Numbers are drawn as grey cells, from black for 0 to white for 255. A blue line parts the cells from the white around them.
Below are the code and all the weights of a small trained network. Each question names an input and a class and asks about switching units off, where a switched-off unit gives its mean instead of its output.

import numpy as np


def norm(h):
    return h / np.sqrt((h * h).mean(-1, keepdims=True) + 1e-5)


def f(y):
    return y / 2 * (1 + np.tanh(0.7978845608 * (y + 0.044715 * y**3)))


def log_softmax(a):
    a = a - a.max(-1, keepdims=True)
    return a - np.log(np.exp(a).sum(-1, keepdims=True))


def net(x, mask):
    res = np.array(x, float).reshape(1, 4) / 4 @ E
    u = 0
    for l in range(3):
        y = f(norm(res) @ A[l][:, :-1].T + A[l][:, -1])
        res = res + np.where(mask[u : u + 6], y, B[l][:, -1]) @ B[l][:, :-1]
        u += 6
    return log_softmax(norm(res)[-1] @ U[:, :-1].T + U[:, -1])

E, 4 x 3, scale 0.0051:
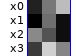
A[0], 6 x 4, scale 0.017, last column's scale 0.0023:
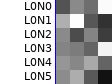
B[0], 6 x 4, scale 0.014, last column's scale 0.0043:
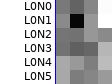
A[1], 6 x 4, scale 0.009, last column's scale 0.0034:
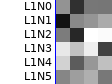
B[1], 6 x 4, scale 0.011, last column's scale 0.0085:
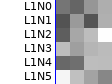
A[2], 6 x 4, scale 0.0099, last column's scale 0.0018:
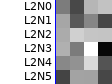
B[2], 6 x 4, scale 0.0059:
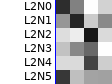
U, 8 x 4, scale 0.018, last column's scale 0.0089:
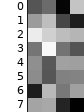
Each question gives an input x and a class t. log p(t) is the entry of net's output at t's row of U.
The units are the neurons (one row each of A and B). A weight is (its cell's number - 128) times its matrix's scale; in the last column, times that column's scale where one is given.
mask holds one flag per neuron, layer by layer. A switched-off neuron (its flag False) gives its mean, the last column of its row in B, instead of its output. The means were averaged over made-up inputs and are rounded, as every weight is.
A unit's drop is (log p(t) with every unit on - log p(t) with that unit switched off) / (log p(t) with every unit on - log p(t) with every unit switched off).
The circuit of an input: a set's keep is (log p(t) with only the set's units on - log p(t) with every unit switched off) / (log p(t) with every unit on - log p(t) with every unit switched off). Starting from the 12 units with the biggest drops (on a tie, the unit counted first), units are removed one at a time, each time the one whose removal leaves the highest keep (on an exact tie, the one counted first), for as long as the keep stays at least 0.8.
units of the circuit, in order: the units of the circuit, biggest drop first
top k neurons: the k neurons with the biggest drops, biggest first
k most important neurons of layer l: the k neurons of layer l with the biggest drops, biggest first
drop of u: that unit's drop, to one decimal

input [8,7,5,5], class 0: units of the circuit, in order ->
[L1N2; L1N4]
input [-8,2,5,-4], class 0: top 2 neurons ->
[L1N2; L1N3]
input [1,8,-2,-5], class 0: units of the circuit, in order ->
[L0N1; L1N2]
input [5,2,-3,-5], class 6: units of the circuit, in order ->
[L1N3; L0N1]
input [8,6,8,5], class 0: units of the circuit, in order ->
[L1N2]
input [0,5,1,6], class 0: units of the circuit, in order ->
[L1N2; L1N4]
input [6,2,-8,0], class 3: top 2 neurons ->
[L0N1; L1N1]
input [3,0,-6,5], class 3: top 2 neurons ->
[L1N1; L0N5]
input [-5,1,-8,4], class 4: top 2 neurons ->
[L0N1; L1N3]
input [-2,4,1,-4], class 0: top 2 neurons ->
[L0N1; L1N2]
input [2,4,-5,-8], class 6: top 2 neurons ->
[L1N3; L0N1]
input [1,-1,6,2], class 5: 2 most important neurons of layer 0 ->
[L0N5; L0N0]
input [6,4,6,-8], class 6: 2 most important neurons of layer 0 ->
[L0N2; L0N4]
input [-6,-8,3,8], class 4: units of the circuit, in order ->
[L0N1]
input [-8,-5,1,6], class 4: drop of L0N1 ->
1.0
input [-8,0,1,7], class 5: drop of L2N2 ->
0.0
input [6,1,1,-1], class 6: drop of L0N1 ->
0.1
